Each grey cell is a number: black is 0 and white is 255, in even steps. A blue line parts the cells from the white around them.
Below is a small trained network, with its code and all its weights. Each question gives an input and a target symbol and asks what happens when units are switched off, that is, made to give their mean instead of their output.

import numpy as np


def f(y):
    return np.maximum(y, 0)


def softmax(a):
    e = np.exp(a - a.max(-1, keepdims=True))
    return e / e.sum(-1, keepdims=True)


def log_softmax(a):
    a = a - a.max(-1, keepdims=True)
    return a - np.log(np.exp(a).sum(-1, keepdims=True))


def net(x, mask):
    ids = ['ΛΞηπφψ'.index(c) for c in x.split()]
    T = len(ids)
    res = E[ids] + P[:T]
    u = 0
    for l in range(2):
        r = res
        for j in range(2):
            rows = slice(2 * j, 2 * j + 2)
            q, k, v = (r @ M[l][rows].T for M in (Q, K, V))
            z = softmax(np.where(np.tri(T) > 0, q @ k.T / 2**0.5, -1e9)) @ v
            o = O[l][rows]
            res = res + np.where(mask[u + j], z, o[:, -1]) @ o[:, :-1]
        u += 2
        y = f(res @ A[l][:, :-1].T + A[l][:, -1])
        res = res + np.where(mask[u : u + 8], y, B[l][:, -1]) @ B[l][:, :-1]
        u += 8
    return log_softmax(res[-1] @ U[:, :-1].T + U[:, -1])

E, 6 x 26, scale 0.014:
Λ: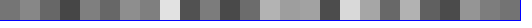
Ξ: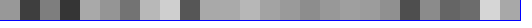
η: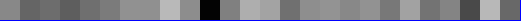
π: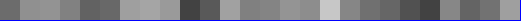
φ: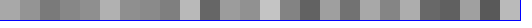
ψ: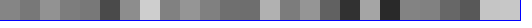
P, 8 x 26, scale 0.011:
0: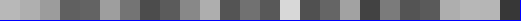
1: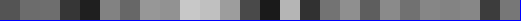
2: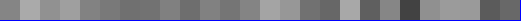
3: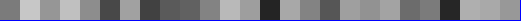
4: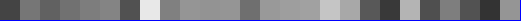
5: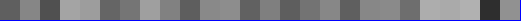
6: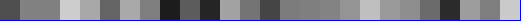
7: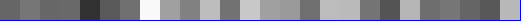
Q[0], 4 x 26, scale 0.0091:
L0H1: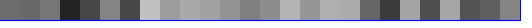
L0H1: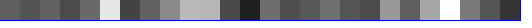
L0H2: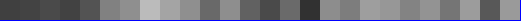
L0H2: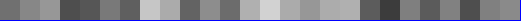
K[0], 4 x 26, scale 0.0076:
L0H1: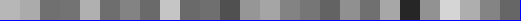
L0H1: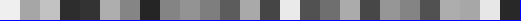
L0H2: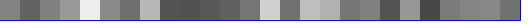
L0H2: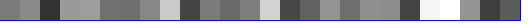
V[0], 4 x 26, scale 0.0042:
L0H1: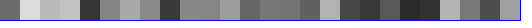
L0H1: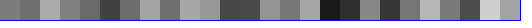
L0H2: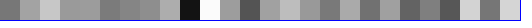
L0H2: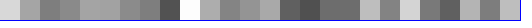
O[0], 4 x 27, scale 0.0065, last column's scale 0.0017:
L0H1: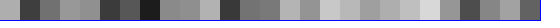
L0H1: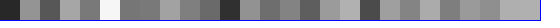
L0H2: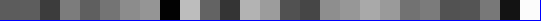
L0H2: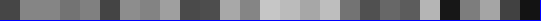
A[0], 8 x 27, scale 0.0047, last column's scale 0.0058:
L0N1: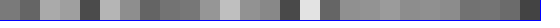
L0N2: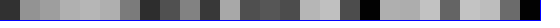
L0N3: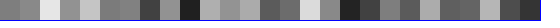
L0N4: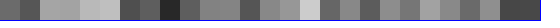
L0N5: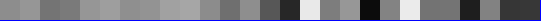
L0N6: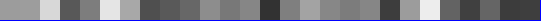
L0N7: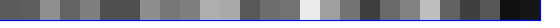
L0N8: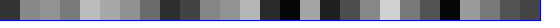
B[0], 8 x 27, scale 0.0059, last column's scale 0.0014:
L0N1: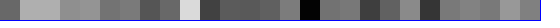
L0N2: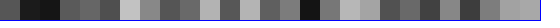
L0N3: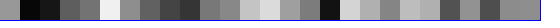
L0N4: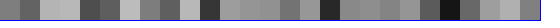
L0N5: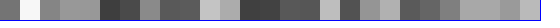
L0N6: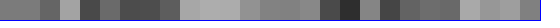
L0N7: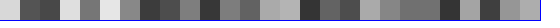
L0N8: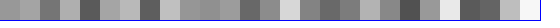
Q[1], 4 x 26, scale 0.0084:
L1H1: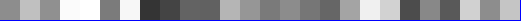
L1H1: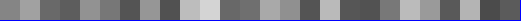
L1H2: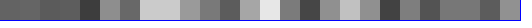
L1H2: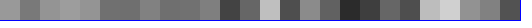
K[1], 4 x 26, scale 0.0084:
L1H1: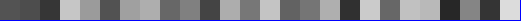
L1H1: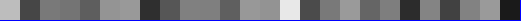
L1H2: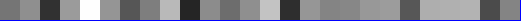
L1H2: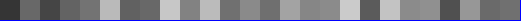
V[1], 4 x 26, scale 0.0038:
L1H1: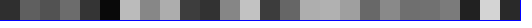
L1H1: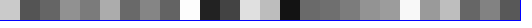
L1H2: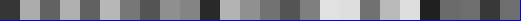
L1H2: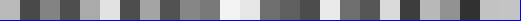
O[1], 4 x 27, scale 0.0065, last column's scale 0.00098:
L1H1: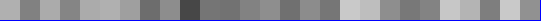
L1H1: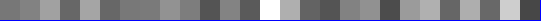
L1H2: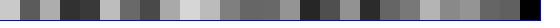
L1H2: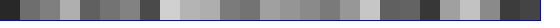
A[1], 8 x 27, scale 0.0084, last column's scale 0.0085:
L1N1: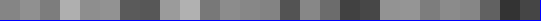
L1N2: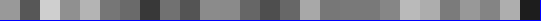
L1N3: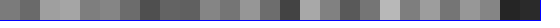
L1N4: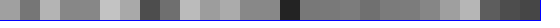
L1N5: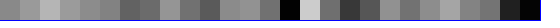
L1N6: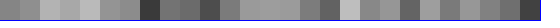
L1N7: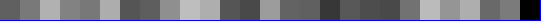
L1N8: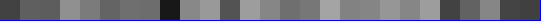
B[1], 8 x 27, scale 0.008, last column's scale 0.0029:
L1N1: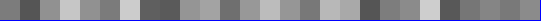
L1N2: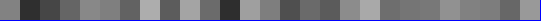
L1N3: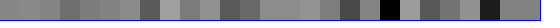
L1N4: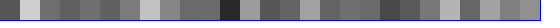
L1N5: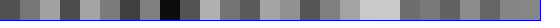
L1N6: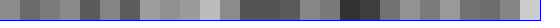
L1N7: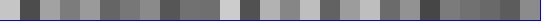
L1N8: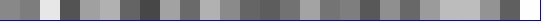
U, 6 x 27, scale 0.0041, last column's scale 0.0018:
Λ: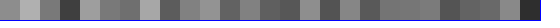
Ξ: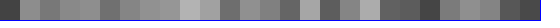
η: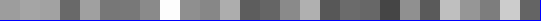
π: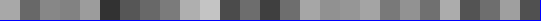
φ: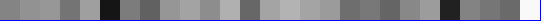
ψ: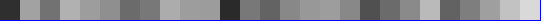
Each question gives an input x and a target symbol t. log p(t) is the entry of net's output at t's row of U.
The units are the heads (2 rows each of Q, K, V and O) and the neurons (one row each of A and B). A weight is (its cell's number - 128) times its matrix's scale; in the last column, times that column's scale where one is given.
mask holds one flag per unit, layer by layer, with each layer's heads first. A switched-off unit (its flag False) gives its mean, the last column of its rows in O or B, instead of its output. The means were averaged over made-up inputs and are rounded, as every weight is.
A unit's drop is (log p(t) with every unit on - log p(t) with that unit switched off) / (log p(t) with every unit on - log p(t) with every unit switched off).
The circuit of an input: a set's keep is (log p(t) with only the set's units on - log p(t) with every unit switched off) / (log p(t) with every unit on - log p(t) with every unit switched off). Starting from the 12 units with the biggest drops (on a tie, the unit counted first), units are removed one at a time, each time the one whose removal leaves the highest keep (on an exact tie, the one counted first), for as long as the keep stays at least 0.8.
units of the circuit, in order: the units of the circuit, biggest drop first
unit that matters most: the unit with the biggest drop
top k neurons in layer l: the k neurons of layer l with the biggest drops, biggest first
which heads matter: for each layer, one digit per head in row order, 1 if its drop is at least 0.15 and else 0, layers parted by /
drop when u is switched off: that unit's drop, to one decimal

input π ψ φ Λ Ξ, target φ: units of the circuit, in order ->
L0H2, L0H1
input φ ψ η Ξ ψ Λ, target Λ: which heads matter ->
00 / 01
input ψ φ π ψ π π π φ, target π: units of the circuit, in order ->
L0H1, L0H2
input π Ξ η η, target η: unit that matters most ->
L1H1
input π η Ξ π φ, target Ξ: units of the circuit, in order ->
L1H2, L0H2
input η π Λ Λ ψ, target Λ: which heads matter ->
11 / 01
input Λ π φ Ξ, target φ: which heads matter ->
10 / 10
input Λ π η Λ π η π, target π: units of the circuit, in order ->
L0H1, L1H1
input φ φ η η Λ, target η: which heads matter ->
01 / 00
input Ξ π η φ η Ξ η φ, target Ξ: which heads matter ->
10 / 01
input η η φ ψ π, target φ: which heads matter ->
11 / 00
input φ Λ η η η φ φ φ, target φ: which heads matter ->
10 / 00
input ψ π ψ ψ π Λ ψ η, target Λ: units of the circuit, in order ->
L1H2, L0H1
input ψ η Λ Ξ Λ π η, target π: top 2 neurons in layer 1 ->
L1N2, L1N6
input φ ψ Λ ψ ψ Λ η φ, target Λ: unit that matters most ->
L1H2
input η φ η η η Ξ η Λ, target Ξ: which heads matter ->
11 / 01
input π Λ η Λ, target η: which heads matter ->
10 / 10
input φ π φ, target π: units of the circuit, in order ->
L0H2, L0H1, L0N7, L1H1
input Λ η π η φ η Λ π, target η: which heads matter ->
01 / 00
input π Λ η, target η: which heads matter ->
01 / 10
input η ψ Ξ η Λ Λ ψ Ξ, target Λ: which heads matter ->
11 / 01
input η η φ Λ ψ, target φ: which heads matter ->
11 / 00
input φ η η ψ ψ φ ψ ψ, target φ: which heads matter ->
10 / 00
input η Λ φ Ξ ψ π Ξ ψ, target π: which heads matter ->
11 / 00
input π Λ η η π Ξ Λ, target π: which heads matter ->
10 / 00
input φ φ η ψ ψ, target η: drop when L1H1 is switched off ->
0.1
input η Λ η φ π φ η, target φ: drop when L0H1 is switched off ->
0.3
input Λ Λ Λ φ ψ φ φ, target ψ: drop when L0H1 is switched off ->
1.0
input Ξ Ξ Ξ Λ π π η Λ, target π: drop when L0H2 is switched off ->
0.2
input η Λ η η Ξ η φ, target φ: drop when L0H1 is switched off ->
0.4
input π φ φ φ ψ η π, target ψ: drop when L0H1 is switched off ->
1.0
